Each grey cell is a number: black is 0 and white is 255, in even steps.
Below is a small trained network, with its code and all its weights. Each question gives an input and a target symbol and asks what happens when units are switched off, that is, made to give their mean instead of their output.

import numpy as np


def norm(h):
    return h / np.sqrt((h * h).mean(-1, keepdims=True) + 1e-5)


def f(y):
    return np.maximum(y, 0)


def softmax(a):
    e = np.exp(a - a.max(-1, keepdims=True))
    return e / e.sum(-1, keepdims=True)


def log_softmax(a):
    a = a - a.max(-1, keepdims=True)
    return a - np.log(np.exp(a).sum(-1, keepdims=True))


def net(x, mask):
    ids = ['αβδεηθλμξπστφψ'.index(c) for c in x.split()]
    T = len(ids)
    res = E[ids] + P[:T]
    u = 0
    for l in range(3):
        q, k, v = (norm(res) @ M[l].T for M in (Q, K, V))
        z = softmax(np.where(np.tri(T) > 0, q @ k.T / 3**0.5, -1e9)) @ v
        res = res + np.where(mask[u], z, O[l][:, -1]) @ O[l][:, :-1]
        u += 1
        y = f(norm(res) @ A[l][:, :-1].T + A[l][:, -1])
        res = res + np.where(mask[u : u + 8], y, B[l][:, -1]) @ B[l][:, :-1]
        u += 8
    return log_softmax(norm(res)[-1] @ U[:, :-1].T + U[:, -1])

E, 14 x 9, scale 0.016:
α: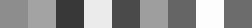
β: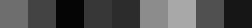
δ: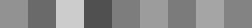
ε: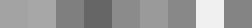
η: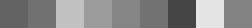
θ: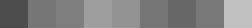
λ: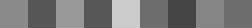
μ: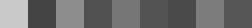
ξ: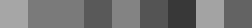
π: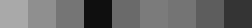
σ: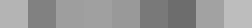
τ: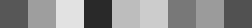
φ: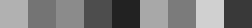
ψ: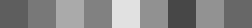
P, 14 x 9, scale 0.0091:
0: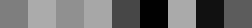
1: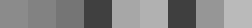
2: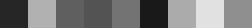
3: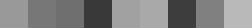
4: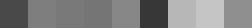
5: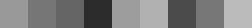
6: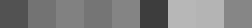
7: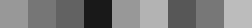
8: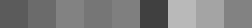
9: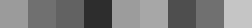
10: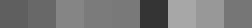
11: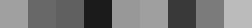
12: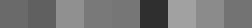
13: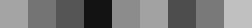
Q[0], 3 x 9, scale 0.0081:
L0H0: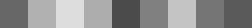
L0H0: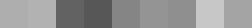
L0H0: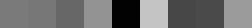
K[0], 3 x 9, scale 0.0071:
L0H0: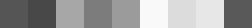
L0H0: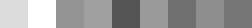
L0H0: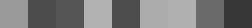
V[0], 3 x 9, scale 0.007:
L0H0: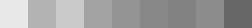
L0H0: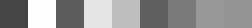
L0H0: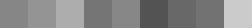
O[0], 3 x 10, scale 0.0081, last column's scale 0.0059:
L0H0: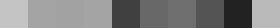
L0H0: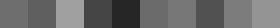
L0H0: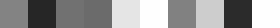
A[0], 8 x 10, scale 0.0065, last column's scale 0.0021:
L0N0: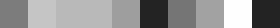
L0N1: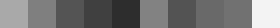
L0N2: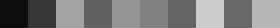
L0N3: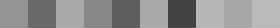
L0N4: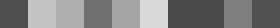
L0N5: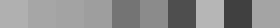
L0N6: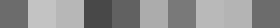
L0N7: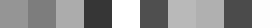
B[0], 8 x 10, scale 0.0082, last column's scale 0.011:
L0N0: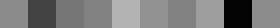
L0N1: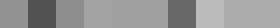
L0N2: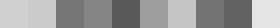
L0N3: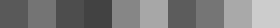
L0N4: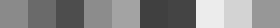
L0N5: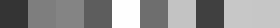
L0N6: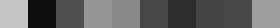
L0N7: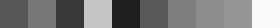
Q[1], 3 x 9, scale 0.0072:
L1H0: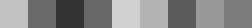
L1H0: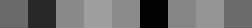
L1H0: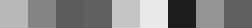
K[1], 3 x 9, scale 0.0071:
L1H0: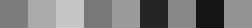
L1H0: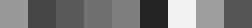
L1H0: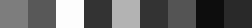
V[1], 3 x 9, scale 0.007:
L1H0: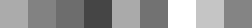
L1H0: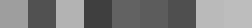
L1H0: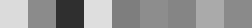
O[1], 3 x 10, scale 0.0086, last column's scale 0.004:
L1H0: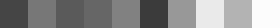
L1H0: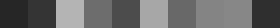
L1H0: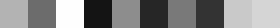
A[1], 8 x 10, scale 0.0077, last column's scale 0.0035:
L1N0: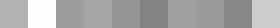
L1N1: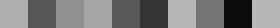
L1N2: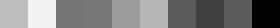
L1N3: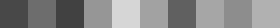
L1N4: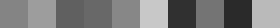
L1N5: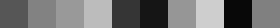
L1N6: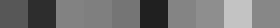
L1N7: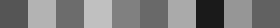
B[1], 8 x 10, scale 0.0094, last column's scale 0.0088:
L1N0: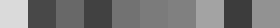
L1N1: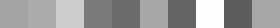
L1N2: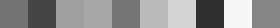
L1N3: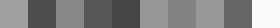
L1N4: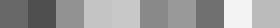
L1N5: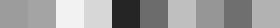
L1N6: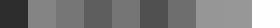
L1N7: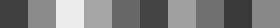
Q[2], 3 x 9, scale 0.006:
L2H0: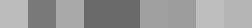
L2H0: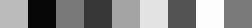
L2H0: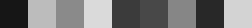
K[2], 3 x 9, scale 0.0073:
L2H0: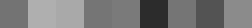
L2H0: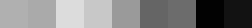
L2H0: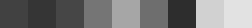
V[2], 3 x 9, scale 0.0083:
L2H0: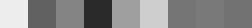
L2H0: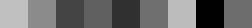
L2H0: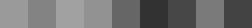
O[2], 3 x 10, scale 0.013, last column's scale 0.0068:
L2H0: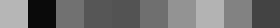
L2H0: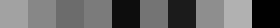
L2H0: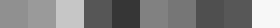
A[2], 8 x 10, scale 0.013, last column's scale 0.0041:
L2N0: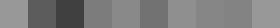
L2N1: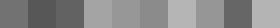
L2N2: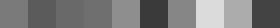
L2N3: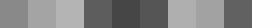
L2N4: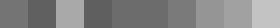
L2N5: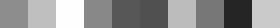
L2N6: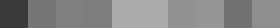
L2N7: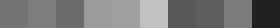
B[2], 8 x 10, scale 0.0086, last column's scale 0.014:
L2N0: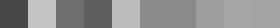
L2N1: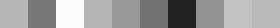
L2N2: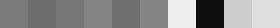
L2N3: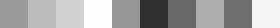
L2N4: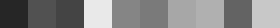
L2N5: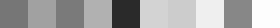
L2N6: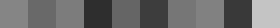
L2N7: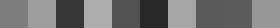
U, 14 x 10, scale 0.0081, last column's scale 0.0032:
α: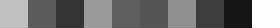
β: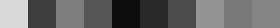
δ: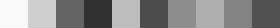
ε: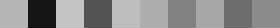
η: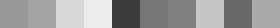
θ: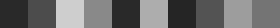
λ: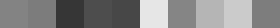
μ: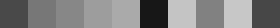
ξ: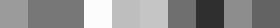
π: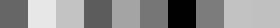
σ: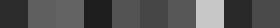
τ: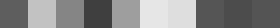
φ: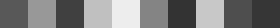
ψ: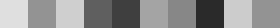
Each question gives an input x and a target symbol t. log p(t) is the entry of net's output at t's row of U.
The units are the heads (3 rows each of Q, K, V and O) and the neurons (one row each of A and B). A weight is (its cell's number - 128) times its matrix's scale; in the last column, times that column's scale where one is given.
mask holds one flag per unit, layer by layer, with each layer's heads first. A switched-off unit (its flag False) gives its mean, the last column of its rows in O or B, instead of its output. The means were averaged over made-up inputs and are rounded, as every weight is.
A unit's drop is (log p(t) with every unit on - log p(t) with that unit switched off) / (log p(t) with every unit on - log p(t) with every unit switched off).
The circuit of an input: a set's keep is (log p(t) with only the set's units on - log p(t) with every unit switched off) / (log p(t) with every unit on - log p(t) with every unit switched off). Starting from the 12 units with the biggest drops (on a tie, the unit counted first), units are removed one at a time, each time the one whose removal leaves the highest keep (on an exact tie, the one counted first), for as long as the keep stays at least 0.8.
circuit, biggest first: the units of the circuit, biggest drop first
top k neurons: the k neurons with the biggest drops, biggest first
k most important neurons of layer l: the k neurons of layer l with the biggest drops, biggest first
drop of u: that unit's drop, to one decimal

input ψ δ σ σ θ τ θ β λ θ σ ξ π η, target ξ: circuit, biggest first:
[L1H0 L0H0 L1N4 L2N5]
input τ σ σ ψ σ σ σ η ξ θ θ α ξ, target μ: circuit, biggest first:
[L2H0 L2N2]
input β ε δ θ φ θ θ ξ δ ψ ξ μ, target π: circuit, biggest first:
[L0H0 L2H0 L2N5]
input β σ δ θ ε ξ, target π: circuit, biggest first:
[L0H0 L2H0 L2N5]
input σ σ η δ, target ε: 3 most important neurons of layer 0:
[L0N2 L0N7 L0N4]
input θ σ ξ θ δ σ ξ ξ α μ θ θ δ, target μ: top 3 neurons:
[L0N7 L1N6 L1N3]
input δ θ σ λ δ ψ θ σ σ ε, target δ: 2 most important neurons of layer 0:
[L0N5 L0N7]
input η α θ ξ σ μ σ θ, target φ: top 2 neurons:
[L0N7 L0N5]
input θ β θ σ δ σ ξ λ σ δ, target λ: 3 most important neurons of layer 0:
[L0N2 L0N7 L0N3]
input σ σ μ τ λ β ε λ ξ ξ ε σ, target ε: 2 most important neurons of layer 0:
[L0N2 L0N7]
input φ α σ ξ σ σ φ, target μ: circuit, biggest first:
[L1H0 L0N5 L1N3]
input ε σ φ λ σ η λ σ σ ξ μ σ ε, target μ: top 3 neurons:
[L0N5 L0N7 L1N6]
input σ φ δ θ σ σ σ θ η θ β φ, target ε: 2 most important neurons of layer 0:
[L0N2 L0N7]
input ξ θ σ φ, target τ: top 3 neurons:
[L0N2 L0N5 L2N3]
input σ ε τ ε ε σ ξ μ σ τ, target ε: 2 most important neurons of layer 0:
[L0N2 L0N4]
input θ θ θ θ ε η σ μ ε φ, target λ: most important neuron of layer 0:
[L0N2]
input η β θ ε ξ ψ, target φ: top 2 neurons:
[L0N7 L0N5]
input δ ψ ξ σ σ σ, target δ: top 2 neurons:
[L0N5 L0N7]
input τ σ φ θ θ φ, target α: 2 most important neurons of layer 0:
[L0N2 L0N4]
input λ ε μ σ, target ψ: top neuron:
[L0N7]
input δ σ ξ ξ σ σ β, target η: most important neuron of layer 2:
[L2N3]
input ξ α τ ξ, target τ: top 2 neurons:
[L0N2 L0N4]
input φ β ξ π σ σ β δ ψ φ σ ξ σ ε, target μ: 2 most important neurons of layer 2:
[L2N5 L2N2]
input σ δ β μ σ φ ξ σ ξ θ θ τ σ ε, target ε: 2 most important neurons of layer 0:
[L0N2 L0N7]
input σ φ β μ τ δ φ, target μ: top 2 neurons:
[L0N5 L0N2]
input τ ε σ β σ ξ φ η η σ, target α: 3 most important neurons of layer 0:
[L0N2 L0N4 L0N3]
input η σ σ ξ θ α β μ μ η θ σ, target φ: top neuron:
[L0N7]
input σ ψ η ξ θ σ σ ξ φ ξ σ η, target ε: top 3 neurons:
[L0N2 L1N1 L0N7]
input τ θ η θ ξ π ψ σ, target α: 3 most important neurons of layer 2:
[L2N7 L2N3 L2N5]
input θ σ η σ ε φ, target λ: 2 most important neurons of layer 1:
[L1N0 L1N6]
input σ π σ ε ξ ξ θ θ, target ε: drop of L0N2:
0.5
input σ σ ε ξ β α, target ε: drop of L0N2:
0.2
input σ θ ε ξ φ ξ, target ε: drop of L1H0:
0.1
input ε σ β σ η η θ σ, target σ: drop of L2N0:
0.0
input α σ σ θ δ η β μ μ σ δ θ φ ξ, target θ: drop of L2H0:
0.4
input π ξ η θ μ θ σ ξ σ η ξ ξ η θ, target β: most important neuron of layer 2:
[L2N5]
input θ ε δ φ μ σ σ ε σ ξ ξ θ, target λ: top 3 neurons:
[L0N2 L0N7 L0N3]
